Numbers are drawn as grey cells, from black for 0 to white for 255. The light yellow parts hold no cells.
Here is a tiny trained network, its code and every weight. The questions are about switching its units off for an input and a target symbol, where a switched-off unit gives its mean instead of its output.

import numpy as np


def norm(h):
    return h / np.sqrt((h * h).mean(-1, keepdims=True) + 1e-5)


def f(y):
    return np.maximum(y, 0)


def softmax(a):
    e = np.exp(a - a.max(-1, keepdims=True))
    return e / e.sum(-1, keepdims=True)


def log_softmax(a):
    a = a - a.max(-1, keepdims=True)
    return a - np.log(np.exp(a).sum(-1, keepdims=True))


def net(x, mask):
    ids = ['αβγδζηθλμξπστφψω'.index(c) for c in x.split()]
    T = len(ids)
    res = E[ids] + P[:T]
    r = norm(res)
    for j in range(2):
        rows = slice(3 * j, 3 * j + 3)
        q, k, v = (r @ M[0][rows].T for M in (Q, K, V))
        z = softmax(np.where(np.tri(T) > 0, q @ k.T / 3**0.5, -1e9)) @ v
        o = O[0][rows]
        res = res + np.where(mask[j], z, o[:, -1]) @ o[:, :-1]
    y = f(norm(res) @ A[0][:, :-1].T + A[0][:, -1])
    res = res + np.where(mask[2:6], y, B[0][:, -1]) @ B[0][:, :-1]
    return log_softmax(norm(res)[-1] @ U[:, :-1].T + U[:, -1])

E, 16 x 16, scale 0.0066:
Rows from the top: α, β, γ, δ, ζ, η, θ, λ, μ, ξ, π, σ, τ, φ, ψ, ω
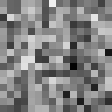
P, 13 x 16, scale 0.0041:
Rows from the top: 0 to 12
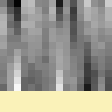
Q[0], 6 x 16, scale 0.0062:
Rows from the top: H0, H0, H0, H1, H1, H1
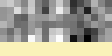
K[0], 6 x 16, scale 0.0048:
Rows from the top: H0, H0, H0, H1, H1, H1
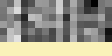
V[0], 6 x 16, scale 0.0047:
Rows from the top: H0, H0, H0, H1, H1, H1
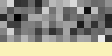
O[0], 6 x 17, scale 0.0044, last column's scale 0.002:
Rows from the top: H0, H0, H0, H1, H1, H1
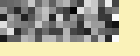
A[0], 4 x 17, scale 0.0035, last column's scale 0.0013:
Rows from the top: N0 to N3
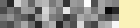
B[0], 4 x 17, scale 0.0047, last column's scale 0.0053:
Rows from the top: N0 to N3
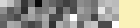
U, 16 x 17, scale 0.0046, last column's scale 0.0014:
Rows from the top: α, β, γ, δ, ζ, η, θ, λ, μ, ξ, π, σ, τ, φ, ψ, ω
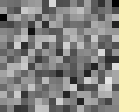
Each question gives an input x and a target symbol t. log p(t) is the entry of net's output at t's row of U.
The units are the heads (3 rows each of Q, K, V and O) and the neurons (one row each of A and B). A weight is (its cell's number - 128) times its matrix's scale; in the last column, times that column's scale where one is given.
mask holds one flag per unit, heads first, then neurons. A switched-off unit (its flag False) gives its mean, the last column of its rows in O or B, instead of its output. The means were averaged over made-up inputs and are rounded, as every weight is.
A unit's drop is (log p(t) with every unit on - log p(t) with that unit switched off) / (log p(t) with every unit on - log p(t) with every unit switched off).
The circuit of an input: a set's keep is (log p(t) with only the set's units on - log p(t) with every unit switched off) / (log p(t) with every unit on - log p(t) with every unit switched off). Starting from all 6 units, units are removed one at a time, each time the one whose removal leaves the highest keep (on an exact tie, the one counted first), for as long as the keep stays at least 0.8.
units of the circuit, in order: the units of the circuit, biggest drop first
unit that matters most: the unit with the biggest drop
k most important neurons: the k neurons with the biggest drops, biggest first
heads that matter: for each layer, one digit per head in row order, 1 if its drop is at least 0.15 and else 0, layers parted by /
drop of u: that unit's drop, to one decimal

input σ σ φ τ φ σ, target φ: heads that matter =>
01
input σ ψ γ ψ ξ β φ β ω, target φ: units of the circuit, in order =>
H1
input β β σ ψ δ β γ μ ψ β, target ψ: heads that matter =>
11
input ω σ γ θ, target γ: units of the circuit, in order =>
H1; N3
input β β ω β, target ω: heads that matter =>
10
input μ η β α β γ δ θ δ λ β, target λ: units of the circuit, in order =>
H1; N1
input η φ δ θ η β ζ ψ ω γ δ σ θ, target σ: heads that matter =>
10
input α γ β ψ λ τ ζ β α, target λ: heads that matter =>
01
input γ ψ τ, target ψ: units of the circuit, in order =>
H0; H1
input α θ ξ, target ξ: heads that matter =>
10
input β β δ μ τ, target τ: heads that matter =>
10
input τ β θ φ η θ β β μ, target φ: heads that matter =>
01
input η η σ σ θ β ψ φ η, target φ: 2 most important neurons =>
N0; N3
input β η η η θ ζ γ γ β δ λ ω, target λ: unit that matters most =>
H1
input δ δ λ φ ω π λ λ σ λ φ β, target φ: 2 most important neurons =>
N0; N3
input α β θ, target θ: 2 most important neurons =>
N3; N0
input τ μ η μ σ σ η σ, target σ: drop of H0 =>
1.1
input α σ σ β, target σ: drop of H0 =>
1.4
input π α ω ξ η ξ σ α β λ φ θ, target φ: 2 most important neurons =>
N0; N3
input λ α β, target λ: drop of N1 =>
0.3
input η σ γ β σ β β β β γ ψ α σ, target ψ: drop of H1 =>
0.6
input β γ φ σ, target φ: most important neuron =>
N0
